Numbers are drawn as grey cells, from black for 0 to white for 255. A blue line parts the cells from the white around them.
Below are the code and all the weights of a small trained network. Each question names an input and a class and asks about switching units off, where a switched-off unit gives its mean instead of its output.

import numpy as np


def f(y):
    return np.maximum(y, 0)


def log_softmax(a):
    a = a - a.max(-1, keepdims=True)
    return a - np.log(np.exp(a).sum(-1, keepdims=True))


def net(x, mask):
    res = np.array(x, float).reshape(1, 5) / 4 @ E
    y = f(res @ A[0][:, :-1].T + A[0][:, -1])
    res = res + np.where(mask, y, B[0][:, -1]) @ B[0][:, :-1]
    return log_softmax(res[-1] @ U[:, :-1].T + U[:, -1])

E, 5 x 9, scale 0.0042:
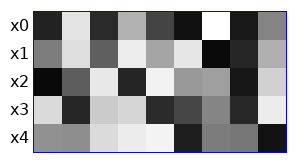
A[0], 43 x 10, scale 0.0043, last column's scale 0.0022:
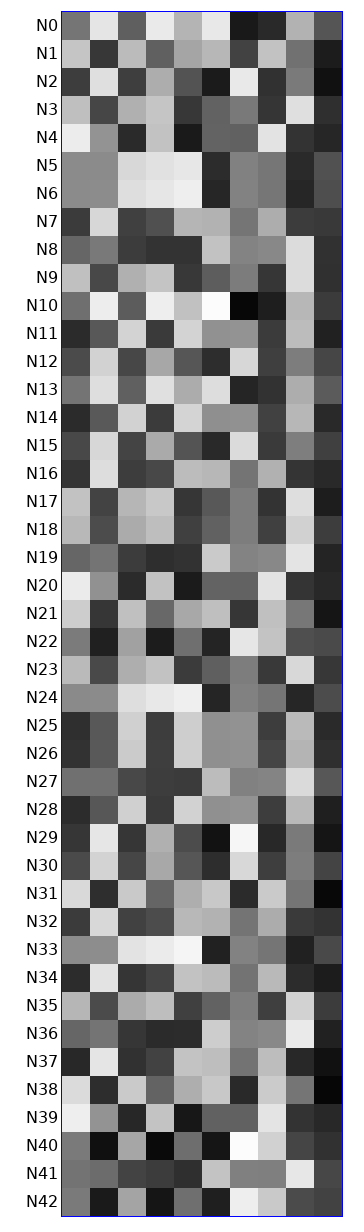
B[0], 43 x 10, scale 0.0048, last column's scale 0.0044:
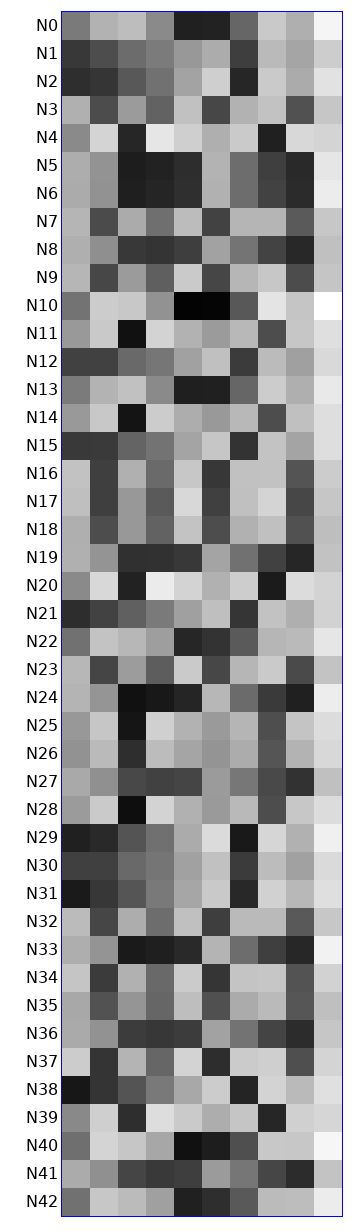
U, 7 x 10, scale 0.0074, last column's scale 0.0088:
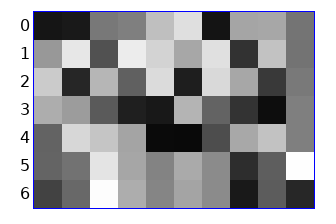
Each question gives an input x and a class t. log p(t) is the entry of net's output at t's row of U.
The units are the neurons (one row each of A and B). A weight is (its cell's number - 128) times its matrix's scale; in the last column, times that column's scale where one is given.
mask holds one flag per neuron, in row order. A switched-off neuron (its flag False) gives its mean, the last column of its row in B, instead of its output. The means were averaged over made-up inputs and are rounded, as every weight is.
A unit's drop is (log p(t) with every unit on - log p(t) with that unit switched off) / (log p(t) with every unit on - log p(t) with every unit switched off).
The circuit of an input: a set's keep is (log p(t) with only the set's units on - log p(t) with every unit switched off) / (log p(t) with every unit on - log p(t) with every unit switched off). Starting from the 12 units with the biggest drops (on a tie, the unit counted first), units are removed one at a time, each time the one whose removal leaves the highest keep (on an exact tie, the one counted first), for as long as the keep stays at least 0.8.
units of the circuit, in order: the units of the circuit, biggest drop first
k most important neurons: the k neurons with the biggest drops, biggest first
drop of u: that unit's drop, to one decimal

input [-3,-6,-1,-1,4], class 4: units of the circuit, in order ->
N40; N42
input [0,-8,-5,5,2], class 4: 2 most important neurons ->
N40; N42
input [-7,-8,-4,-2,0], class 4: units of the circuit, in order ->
N40
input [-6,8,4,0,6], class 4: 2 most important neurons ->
N10; N0
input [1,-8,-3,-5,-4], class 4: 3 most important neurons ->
N40; N42; N22
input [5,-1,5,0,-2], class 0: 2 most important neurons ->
N29; N2
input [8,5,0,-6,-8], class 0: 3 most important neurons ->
N29; N2; N15
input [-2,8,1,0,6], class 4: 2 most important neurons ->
N10; N0
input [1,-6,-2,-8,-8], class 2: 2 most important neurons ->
N37; N34
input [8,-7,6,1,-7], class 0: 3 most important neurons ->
N29; N2; N15
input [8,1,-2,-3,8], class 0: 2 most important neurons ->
N29; N2
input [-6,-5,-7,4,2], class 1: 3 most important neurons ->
N20; N4; N39
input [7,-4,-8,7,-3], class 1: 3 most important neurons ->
N20; N4; N39
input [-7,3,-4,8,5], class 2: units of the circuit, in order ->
N17
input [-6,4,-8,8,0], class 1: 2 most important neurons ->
N20; N4
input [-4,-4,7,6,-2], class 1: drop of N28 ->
0.1
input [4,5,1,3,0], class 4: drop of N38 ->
0.2
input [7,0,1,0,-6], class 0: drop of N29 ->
0.2
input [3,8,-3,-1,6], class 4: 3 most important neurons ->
N10; N0; N13
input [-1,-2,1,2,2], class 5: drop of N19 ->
0.1
